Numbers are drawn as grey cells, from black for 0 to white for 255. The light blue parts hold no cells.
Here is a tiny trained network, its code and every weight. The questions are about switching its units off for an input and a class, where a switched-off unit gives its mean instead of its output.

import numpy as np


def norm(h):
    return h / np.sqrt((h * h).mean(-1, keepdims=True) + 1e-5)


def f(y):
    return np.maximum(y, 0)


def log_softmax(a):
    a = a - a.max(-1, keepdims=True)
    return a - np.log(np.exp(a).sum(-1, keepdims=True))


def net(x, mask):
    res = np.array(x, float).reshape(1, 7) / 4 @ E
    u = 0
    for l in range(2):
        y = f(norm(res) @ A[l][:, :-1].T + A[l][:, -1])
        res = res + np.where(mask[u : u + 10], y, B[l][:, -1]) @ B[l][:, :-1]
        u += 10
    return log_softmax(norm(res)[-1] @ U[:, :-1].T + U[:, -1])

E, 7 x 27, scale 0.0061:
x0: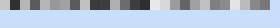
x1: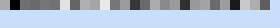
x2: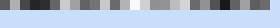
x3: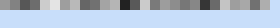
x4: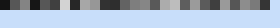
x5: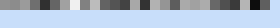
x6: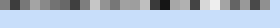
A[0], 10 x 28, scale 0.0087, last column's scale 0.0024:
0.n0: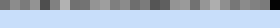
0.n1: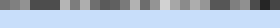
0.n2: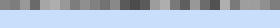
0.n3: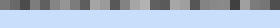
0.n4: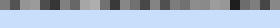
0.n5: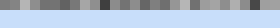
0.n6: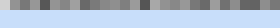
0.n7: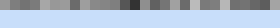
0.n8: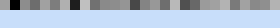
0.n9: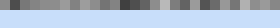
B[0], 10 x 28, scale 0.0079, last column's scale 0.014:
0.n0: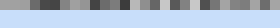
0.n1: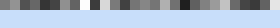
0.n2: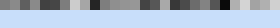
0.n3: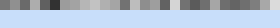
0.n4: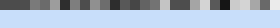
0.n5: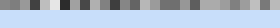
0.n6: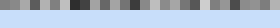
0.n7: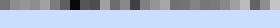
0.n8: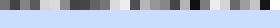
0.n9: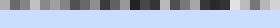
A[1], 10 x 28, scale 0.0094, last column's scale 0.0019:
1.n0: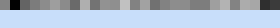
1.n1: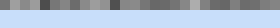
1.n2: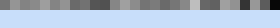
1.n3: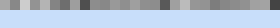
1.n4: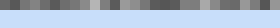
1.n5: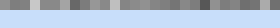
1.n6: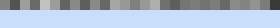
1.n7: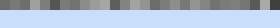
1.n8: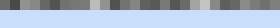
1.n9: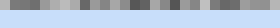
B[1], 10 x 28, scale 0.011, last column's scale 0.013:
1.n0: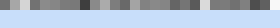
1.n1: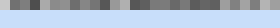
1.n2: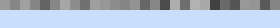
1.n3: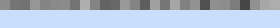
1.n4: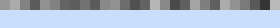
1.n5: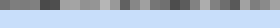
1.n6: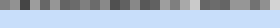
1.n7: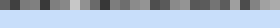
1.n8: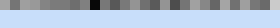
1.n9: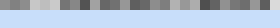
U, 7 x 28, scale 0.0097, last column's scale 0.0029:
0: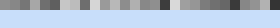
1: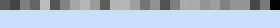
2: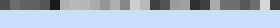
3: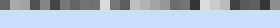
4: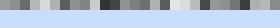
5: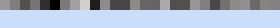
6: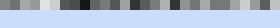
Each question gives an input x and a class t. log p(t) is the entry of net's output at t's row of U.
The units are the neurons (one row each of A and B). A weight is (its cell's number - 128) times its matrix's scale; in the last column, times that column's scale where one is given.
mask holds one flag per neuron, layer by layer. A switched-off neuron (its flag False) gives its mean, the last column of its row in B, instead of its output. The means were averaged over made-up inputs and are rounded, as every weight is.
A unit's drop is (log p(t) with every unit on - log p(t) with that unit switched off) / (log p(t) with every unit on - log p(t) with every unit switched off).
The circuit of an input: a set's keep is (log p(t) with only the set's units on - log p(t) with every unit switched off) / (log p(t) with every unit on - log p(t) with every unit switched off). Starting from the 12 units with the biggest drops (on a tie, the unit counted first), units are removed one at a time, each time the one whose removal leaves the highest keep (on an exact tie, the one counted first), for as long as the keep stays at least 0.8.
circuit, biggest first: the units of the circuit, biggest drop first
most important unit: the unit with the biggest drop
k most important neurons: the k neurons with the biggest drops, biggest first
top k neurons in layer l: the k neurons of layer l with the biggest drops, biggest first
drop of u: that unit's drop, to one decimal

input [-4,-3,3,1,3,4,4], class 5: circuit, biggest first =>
[0.n8]
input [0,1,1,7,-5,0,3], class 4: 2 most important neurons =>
[0.n1 0.n8]
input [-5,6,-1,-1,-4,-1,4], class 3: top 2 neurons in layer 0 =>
[0.n3 0.n9]
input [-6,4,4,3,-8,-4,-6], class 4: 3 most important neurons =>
[0.n1 1.n9 0.n6]
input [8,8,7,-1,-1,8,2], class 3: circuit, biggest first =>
[0.n1 0.n8]
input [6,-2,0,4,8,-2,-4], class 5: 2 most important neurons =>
[0.n1 0.n2]
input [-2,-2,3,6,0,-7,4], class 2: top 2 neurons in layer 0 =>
[0.n8 0.n3]
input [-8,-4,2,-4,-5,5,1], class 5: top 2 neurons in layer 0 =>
[0.n8 0.n3]
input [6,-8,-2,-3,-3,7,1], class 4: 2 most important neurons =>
[0.n4 0.n8]
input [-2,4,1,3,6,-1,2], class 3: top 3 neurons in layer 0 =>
[0.n8 0.n3 0.n1]
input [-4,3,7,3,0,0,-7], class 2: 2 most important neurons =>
[0.n8 0.n4]
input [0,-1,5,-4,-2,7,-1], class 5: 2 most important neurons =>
[0.n8 0.n1]
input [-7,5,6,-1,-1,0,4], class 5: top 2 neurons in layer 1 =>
[1.n8 1.n4]
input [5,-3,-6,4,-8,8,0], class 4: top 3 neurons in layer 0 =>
[0.n4 0.n1 0.n8]
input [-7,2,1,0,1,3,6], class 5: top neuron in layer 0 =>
[0.n4]
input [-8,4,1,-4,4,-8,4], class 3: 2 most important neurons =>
[0.n3 0.n9]
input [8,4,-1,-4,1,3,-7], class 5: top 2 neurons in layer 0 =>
[0.n1 0.n2]
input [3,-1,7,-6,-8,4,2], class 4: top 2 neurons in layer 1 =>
[1.n9 1.n0]
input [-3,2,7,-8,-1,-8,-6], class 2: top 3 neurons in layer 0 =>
[0.n8 0.n4 0.n2]
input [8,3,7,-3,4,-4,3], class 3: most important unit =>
0.n1
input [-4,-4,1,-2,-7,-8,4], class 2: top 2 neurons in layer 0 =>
[0.n8 0.n4]
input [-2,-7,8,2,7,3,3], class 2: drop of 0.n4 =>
0.2
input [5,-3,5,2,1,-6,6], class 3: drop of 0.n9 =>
0.3
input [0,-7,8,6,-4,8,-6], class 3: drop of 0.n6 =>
0.3
